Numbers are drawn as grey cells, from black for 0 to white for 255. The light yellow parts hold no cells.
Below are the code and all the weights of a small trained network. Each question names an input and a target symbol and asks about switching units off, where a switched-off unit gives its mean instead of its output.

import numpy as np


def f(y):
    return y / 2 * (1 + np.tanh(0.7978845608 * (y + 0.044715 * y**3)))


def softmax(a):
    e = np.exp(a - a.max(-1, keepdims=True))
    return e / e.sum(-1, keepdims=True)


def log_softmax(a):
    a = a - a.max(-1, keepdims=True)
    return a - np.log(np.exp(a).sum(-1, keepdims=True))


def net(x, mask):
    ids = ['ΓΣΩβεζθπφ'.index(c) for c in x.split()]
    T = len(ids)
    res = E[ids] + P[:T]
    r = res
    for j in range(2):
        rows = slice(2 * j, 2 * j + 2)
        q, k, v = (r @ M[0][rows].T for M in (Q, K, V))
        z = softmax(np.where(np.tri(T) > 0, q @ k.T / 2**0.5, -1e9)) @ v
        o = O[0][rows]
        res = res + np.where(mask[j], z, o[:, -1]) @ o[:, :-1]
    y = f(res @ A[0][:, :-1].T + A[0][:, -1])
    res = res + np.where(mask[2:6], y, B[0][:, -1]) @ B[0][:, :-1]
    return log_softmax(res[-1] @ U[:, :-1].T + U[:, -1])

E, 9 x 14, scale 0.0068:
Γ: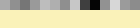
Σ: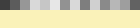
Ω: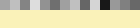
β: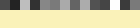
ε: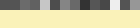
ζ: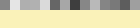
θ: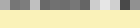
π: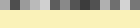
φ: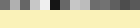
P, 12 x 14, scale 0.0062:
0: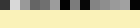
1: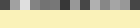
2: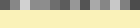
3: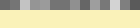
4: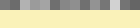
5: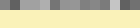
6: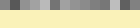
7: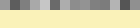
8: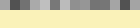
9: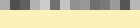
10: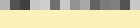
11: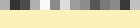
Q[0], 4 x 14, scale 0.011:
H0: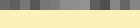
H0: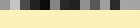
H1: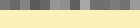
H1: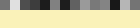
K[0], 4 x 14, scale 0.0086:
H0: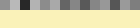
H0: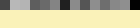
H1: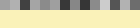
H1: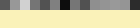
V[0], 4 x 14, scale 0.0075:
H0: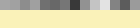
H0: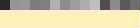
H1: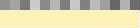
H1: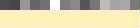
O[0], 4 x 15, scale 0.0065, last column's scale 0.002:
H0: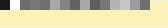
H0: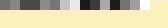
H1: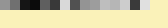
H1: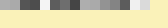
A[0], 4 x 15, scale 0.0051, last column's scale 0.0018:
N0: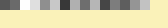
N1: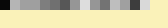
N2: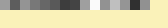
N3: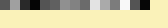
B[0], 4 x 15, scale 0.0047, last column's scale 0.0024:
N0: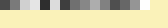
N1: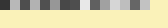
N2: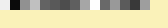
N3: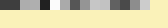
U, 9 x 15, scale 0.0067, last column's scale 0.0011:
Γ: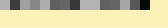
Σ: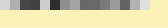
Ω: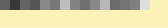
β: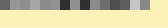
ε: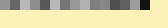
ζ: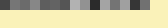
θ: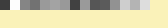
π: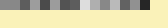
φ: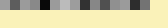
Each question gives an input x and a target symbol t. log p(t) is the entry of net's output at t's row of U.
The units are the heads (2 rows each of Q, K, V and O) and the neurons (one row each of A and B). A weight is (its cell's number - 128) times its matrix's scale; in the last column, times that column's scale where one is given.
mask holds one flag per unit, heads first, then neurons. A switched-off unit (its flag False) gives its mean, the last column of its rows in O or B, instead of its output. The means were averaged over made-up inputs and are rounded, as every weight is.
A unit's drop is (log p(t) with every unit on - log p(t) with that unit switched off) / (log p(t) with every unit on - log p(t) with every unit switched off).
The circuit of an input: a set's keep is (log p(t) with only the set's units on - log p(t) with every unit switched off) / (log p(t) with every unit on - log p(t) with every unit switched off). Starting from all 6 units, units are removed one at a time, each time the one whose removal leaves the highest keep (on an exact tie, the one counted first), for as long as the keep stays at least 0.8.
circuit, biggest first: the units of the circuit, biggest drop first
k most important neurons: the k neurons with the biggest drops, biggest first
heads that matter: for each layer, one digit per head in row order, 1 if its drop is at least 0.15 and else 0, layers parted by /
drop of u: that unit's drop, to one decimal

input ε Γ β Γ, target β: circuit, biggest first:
(H1 N0)
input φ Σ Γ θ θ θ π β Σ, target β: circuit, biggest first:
(H1 N0)
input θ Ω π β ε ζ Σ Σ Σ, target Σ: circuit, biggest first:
(H1 N0 H0)
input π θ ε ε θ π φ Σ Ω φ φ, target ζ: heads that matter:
01
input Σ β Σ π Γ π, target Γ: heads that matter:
10
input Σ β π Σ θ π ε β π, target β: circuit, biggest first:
(H1)
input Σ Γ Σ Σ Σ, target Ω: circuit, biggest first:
(H1 H0 N3)
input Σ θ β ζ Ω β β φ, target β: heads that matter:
01
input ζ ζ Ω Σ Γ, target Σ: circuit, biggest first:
(H1 N0 N3)
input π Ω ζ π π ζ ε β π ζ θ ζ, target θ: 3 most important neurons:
(N2 N1 N3)
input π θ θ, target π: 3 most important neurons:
(N2 N1 N3)
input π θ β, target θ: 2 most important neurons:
(N1 N3)
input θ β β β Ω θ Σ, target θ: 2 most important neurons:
(N1 N2)
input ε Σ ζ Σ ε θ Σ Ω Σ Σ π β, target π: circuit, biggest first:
(H0)
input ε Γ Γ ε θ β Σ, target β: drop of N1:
0.0
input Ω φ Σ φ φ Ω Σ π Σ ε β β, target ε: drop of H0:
0.1
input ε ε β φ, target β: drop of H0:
0.2
